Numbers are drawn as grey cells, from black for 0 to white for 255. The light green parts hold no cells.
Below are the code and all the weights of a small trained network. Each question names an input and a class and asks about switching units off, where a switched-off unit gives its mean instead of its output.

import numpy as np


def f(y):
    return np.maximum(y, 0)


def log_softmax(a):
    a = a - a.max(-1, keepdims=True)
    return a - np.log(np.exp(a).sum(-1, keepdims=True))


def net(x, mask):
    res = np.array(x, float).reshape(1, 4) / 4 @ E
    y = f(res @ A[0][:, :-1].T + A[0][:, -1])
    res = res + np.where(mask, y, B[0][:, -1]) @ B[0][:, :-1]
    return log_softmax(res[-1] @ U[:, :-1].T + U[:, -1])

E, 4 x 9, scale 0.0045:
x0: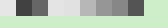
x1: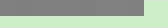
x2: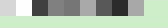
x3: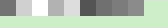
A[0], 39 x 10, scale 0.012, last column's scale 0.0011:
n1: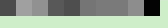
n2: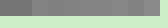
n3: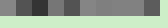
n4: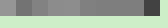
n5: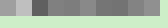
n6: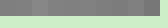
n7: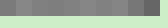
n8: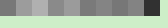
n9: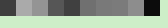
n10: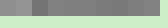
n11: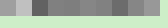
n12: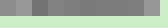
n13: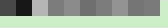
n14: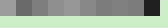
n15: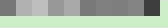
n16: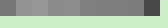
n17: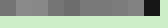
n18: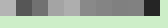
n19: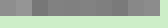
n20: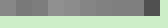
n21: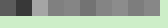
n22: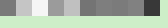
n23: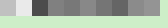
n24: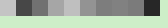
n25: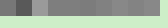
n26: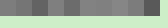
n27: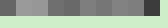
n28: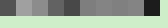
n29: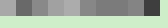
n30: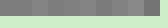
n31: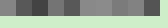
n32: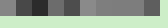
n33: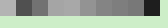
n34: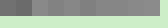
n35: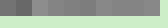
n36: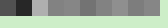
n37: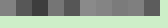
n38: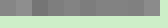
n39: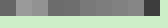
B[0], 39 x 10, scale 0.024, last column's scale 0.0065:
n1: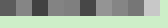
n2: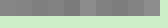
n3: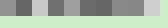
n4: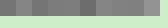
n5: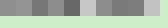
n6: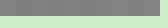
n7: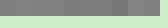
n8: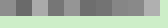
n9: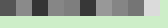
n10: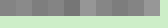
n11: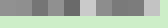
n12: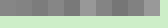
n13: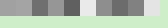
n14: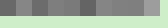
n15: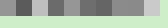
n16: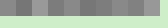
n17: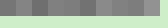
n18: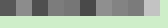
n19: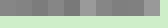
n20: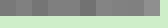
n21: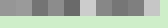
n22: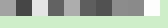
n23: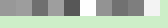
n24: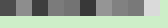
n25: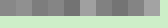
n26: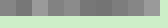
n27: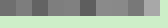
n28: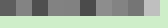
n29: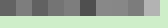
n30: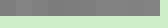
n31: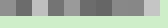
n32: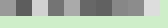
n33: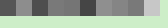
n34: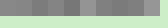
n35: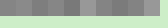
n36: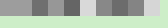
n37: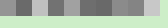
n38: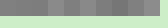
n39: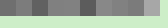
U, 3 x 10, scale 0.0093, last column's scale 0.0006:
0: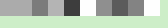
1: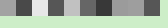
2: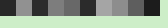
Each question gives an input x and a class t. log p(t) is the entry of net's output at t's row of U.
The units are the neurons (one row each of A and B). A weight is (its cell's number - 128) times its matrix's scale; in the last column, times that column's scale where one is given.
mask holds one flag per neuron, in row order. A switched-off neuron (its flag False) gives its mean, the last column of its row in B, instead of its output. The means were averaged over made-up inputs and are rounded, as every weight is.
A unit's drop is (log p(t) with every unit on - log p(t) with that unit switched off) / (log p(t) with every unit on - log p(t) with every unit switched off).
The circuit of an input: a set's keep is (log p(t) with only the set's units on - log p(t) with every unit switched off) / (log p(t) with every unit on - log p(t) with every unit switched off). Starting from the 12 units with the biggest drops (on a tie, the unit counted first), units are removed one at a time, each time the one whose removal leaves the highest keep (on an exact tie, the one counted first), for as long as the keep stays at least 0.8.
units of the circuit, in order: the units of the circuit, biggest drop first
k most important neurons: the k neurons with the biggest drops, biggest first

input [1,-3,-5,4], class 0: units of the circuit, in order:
n13
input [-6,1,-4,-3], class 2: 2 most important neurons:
n9, n23
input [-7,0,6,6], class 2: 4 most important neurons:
n9, n1, n13, n28
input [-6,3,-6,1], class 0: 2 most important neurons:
n13, n36
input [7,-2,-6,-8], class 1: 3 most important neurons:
n32, n3, n37
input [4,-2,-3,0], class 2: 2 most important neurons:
n23, n24
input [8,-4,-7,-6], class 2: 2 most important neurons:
n24, n33
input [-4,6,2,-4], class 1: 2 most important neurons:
n24, n32
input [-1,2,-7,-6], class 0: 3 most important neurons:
n13, n36, n22
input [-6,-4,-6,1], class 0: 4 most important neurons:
n13, n36, n21, n24
